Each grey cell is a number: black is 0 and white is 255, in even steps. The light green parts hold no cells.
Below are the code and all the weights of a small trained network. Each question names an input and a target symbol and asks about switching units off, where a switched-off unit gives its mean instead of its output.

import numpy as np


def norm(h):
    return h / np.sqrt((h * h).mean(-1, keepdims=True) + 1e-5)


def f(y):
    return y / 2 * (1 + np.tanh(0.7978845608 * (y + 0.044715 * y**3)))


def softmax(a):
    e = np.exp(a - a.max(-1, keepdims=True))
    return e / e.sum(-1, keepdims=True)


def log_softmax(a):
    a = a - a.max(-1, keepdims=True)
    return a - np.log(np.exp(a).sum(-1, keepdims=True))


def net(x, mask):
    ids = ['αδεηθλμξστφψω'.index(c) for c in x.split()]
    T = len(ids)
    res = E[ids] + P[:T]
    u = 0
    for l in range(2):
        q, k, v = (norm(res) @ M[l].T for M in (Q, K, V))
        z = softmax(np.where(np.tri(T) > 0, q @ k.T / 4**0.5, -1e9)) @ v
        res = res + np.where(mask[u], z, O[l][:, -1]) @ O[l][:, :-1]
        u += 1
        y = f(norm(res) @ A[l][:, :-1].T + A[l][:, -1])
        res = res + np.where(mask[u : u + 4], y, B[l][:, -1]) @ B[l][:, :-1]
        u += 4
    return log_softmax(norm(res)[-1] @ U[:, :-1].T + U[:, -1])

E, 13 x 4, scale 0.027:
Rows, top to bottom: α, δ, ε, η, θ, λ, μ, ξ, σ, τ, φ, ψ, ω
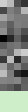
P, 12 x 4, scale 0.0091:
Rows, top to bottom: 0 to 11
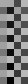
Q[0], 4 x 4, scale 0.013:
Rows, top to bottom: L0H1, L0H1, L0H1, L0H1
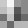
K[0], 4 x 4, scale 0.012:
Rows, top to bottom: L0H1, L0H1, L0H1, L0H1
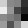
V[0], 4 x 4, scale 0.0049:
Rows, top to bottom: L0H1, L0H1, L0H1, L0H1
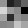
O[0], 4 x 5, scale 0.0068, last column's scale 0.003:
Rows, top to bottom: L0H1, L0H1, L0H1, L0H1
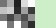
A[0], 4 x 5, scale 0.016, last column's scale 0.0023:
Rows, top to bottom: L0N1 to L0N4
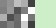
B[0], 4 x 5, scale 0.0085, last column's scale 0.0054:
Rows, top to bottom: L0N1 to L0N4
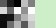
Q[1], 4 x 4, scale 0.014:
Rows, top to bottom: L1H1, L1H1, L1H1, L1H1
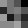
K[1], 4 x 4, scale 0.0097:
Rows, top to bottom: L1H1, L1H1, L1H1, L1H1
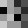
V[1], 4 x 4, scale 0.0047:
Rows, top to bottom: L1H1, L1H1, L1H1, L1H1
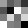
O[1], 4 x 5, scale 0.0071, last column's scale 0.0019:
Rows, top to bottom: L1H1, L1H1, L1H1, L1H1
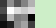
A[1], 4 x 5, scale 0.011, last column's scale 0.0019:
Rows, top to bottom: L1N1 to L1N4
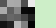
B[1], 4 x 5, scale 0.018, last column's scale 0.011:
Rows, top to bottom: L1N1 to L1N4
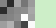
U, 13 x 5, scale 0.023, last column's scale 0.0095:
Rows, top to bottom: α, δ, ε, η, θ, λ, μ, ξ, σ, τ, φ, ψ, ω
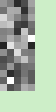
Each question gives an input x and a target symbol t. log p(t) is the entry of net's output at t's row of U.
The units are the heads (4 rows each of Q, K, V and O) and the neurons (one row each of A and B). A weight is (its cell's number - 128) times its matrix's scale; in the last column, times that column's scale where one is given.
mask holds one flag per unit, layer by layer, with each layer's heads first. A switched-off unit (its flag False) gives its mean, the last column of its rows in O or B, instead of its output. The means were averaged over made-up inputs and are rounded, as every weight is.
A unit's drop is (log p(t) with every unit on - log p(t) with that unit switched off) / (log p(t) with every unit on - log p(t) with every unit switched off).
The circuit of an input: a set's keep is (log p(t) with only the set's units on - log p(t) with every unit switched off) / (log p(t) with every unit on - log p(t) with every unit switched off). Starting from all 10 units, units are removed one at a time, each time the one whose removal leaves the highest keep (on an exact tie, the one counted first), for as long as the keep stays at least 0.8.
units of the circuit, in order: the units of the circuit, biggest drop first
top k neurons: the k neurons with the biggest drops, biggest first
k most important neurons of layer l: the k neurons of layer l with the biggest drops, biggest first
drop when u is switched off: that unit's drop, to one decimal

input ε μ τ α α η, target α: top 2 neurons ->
L1N4; L1N1
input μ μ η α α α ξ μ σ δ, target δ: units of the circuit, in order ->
L1N4
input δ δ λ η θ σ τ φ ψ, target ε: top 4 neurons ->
L1N2; L1N3; L0N2; L0N3
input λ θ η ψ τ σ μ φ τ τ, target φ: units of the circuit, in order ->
L1H1; L0N2
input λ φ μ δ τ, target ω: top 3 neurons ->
L1N4; L0N2; L1N2
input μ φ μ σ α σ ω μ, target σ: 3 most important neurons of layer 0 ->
L0N3; L0N2; L0N4
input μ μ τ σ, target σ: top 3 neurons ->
L1N4; L1N1; L0N2
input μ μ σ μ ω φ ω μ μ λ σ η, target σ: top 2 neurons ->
L1N2; L1N3
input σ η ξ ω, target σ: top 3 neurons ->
L1N2; L1N3; L1N4
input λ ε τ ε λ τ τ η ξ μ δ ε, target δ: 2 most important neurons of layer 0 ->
L0N2; L0N4
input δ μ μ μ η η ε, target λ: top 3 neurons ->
L1N4; L0N3; L1N1
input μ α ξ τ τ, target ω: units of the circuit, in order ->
L1N4; L0H1
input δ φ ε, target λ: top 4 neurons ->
L1N4; L0N3; L0N2; L0N4
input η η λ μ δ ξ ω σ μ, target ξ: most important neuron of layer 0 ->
L0N2
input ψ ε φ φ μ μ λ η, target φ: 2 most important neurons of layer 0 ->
L0N4; L0N3
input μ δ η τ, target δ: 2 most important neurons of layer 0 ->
L0N2; L0N4
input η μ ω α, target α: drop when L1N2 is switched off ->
0.3
